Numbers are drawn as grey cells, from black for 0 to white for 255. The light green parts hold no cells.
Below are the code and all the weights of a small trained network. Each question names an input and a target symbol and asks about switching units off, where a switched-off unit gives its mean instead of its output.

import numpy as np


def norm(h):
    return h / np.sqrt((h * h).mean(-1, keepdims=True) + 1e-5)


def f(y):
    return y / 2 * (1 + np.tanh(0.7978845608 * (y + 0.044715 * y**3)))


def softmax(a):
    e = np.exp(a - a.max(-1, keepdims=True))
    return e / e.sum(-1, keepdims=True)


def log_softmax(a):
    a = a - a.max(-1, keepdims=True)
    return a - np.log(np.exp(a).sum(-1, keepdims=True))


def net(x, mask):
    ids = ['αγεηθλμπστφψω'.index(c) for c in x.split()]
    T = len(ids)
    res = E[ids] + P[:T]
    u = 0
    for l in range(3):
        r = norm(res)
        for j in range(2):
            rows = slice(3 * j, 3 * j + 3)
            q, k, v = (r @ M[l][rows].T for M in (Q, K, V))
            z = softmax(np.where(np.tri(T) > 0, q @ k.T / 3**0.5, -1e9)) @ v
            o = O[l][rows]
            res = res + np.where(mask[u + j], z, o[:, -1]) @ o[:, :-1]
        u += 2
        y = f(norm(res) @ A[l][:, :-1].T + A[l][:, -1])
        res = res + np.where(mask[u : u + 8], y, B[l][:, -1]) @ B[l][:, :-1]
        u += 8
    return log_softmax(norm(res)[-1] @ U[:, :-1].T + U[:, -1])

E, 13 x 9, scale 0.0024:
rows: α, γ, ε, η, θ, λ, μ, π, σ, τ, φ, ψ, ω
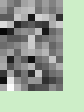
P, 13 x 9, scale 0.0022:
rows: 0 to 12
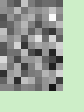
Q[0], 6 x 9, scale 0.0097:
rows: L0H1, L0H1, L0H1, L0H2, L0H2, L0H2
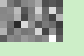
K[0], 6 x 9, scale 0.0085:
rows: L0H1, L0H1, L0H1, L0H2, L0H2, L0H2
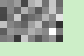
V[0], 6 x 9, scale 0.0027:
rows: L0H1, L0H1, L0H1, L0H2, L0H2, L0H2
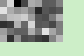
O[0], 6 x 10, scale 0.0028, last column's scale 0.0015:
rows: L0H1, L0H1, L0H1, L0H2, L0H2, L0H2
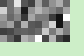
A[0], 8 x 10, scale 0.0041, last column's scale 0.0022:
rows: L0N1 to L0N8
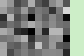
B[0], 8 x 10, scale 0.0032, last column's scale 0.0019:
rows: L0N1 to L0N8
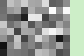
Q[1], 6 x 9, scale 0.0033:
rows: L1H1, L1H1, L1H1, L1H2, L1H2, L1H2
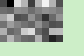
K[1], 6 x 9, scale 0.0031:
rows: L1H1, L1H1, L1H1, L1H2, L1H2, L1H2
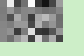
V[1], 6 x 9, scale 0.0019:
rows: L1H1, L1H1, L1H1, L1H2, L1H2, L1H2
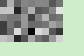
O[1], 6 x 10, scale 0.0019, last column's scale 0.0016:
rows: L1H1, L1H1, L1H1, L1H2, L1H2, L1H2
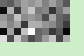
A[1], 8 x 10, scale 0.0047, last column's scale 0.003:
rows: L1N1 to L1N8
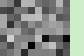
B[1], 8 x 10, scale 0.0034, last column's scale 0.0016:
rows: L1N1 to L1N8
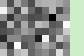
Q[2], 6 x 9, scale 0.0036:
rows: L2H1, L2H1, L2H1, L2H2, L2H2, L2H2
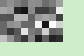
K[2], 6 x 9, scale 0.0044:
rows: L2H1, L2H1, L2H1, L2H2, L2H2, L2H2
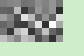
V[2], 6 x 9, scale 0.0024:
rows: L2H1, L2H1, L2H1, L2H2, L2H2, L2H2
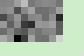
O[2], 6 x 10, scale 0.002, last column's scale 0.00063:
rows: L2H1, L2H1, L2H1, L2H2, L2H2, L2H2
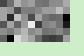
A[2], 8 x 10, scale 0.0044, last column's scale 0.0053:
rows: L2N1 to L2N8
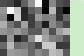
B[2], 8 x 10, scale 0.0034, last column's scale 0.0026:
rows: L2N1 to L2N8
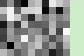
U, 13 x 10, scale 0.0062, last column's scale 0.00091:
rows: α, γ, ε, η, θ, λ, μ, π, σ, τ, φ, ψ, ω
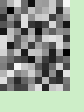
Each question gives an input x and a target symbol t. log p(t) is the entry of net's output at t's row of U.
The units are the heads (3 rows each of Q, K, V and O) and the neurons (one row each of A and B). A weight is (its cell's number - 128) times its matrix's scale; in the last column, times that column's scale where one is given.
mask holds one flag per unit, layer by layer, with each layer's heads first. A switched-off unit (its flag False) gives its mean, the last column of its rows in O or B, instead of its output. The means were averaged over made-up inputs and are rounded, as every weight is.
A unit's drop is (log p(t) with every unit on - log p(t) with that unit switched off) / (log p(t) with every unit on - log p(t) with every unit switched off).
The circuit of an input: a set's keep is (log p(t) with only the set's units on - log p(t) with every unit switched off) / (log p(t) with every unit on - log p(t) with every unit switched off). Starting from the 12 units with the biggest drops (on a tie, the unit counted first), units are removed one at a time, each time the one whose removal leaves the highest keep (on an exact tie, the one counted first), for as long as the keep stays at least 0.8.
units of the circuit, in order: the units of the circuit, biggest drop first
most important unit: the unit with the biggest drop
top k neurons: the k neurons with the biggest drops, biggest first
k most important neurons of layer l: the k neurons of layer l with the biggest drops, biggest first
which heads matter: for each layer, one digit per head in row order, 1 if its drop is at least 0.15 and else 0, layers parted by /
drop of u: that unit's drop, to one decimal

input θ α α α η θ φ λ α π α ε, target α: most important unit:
L1N7
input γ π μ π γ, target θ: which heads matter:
01 / 00 / 00
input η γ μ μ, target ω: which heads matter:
11 / 00 / 00
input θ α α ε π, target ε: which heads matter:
01 / 00 / 00
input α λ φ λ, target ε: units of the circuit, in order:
(L1N4 L0H1 L2N6)
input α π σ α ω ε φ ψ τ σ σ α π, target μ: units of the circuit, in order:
(L0H2 L1N1 L1N3)
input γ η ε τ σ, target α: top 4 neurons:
(L1N7 L2N3 L0N8 L0N6)
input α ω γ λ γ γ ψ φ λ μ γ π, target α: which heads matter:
10 / 00 / 00
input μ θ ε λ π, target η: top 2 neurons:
(L1N3 L2N4)
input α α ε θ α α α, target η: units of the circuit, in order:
(L0H2 L0H1 L1N3)
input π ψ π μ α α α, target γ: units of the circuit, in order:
(L0H2 L2N7 L0H1)
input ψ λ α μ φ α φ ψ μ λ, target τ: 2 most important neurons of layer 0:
(L0N1 L0N3)
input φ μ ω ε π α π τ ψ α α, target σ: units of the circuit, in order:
(L0H2 L1N3 L0N5)
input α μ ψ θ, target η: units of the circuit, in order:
(L1N2)
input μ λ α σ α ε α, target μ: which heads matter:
11 / 00 / 00
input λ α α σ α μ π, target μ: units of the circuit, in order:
(L0H1 L0H2 L1N1 L1N3)
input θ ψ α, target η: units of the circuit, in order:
(L0H2 L1N3 L2N4)
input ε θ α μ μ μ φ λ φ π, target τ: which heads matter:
10 / 00 / 01
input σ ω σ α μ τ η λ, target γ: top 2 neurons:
(L0N3 L2N7)
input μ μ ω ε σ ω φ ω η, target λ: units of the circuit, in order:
(L0N5)
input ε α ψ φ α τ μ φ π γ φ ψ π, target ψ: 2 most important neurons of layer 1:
(L1N3 L1N4)
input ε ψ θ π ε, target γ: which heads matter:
00 / 01 / 01
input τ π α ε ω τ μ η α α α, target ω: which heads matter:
11 / 00 / 00
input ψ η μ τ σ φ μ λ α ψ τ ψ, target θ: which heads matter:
00 / 00 / 00
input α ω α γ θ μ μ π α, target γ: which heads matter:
01 / 00 / 00
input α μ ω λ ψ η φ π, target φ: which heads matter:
01 / 00 / 00
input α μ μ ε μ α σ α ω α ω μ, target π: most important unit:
L0H1
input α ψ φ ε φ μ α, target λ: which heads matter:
10 / 00 / 00
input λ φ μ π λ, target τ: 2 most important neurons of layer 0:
(L0N3 L0N1)
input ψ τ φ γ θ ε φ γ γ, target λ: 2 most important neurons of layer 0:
(L0N3 L0N2)
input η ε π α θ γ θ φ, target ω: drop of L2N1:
0.4
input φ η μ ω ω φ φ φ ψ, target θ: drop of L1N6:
1.4
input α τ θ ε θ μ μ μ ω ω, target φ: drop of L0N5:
0.0
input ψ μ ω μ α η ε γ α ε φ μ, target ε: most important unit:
L0H1
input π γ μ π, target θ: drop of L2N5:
0.1
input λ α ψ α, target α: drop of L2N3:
0.2
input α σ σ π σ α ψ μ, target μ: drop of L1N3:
0.3
